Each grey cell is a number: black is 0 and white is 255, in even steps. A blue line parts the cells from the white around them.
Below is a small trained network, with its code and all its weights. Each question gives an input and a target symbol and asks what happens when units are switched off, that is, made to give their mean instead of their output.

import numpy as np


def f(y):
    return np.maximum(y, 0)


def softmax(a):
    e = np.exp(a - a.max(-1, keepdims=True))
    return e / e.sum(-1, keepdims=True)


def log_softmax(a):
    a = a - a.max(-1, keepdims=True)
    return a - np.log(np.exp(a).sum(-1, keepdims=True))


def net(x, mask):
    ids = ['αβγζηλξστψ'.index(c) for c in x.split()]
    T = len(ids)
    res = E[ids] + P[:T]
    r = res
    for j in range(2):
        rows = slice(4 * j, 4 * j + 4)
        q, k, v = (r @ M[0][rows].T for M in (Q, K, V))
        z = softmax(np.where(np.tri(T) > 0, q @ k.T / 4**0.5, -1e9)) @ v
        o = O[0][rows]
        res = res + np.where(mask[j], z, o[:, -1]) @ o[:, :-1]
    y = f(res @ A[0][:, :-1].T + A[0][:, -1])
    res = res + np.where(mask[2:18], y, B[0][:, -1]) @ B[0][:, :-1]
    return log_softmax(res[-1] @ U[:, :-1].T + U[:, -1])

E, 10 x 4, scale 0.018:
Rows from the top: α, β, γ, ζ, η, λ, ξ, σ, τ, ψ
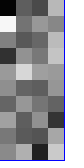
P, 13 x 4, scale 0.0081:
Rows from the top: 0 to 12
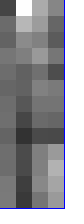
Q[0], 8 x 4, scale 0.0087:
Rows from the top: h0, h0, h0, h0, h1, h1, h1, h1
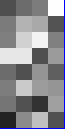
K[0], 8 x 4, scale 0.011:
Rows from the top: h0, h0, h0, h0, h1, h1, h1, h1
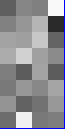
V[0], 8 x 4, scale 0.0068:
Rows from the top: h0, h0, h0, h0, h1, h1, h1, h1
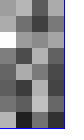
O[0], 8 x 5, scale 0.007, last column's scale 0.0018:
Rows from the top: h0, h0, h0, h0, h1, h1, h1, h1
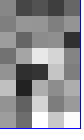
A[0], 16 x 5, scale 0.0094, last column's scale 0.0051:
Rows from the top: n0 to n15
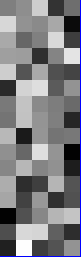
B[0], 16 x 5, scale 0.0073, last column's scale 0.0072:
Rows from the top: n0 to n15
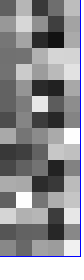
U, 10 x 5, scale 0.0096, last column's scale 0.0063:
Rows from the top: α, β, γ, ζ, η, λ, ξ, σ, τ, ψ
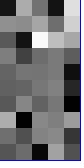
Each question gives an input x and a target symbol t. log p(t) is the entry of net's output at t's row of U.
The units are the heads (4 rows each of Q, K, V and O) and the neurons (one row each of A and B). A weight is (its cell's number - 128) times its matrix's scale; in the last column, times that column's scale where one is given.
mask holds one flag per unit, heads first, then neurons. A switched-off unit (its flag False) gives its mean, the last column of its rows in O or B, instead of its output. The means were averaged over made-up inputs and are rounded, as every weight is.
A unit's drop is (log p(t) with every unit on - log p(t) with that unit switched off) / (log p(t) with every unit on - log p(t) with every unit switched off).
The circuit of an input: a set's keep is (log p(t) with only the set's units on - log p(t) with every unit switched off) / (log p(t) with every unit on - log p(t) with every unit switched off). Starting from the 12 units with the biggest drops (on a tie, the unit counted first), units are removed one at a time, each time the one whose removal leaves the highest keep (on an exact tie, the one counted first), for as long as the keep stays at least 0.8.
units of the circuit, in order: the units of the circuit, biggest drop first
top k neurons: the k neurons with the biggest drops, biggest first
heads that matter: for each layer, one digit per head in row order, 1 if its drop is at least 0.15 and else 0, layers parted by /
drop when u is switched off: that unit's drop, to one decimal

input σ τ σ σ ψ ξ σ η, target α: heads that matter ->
10
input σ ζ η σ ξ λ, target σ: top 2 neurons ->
(n12; n4)
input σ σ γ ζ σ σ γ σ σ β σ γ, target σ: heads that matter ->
01
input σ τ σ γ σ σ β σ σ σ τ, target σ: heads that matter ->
01
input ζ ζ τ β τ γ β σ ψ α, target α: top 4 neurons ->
(n13; n8; n5; n9)
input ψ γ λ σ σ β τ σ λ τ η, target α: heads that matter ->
01
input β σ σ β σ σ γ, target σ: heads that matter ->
01
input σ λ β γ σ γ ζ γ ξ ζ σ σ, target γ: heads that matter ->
11
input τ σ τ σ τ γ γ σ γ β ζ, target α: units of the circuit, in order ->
(n5; h1)
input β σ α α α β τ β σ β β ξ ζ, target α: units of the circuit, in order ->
(n8; h0)
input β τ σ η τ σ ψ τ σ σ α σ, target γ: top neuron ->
(n9)
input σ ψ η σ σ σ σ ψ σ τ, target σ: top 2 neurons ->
(n8; n0)
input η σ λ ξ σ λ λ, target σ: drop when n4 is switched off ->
0.2
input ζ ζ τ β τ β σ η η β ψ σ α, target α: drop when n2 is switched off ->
-0.2
